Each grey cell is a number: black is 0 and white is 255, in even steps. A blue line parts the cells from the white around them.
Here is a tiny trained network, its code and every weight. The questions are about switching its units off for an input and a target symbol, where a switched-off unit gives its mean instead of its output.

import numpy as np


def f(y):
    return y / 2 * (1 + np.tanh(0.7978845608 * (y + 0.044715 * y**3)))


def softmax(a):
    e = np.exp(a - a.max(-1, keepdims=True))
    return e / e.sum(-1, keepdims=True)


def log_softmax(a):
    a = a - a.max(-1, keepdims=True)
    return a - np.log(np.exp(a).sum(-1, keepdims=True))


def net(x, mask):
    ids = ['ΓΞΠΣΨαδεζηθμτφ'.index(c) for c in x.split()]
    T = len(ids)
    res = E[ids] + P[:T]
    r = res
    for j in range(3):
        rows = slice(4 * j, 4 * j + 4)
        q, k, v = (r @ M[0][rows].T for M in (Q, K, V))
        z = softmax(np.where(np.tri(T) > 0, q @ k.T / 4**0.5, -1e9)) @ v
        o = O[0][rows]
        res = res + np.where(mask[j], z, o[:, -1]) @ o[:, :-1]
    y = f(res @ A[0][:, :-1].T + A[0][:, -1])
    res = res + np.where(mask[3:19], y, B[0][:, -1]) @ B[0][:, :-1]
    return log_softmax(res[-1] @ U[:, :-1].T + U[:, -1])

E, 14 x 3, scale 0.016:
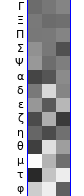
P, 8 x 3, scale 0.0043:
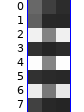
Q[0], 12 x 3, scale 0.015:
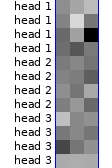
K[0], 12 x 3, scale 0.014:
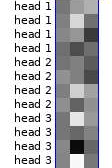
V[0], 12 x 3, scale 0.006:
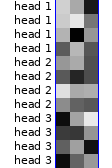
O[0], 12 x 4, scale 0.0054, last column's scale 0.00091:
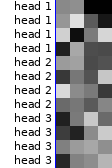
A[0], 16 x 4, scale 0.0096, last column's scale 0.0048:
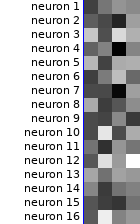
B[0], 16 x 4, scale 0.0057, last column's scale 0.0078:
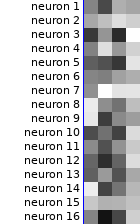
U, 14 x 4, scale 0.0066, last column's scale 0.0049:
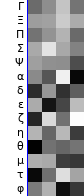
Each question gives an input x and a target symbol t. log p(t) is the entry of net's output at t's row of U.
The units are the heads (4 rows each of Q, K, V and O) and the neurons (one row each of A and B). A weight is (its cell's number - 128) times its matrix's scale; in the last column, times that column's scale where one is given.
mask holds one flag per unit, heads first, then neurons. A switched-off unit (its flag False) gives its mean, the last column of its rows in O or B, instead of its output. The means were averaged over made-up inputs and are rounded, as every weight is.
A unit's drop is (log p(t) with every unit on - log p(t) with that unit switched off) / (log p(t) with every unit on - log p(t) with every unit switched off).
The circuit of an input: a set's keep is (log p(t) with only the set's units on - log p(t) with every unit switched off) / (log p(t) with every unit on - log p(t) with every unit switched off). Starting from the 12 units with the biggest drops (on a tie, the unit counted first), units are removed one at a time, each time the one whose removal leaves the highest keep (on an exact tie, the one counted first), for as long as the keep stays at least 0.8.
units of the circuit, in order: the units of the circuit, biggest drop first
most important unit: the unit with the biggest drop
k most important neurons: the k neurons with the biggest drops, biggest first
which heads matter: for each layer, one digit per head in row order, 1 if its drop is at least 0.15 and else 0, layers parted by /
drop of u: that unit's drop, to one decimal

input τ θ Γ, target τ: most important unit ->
head 3
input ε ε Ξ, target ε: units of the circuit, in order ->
head 1; neuron 7
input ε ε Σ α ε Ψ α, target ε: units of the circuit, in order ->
head 1; neuron 7; neuron 4
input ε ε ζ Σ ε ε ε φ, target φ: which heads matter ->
101
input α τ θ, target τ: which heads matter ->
001
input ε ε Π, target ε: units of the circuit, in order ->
head 1; neuron 7
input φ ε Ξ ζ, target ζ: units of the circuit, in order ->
head 1; neuron 7; neuron 4
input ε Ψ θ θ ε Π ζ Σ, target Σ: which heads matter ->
000
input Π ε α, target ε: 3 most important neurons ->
neuron 7; neuron 9; neuron 4
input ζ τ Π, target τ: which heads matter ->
101
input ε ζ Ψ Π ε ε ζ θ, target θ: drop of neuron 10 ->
0.2
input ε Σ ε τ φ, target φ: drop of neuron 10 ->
0.2
